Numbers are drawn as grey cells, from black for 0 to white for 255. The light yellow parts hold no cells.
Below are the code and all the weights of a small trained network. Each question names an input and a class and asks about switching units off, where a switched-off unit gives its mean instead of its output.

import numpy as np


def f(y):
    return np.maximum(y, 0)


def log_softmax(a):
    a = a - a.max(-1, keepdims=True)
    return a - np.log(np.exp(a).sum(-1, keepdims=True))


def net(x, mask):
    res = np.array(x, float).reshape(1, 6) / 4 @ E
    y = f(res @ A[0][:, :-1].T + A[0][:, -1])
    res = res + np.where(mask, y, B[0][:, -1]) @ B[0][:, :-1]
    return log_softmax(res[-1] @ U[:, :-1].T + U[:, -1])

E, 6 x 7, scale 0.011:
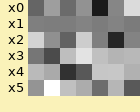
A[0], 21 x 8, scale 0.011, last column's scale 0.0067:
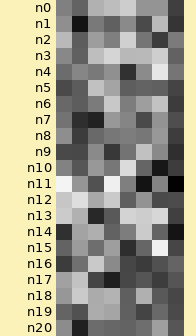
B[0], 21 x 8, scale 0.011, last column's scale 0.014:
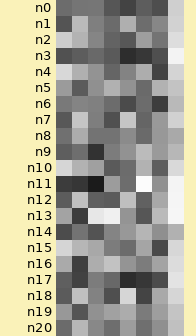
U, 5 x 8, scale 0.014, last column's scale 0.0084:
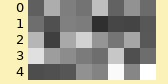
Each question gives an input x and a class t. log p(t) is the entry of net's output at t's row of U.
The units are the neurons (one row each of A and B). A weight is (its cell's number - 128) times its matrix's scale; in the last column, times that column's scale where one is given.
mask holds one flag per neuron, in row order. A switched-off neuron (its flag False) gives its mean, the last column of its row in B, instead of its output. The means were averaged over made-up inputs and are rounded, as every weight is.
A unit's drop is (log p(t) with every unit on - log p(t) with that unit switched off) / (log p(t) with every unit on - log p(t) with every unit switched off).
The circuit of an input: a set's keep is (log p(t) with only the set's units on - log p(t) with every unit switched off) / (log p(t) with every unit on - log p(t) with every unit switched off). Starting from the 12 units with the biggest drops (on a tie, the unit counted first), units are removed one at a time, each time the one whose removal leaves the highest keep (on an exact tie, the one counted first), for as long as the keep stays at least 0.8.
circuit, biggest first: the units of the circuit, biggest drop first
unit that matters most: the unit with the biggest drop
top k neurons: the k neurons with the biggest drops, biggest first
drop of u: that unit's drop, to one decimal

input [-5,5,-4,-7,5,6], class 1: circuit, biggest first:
n17
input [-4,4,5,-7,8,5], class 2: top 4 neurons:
n13, n3, n0, n6
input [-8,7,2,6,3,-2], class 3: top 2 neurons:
n10, n2
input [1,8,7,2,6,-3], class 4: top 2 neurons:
n11, n16
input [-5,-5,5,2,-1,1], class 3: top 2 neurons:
n2, n10
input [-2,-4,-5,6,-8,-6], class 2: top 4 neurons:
n16, n5, n19, n12
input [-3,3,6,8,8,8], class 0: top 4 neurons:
n12, n18, n17, n16
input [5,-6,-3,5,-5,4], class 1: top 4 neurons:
n3, n13, n6, n10
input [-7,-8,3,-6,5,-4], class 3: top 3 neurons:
n10, n3, n2
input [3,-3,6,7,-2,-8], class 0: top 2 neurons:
n7, n1
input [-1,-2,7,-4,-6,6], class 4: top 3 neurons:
n11, n13, n7
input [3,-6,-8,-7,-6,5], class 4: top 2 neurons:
n14, n3
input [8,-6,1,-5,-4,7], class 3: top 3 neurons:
n15, n4, n7
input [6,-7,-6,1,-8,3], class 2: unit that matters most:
n16
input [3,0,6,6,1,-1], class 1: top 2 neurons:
n3, n6
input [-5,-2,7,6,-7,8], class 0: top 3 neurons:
n12, n18, n13
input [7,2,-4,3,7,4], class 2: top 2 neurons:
n13, n10
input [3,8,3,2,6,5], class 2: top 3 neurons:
n13, n7, n1
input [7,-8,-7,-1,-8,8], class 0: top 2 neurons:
n18, n13
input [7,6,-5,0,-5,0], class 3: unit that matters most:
n4
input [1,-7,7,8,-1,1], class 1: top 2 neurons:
n3, n0
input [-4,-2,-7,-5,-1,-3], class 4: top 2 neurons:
n9, n3
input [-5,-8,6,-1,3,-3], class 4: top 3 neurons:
n11, n15, n4
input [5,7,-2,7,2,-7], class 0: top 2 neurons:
n7, n1
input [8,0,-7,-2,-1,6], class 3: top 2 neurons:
n4, n15
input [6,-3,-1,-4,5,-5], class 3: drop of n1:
-0.1
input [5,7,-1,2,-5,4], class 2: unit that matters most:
n16
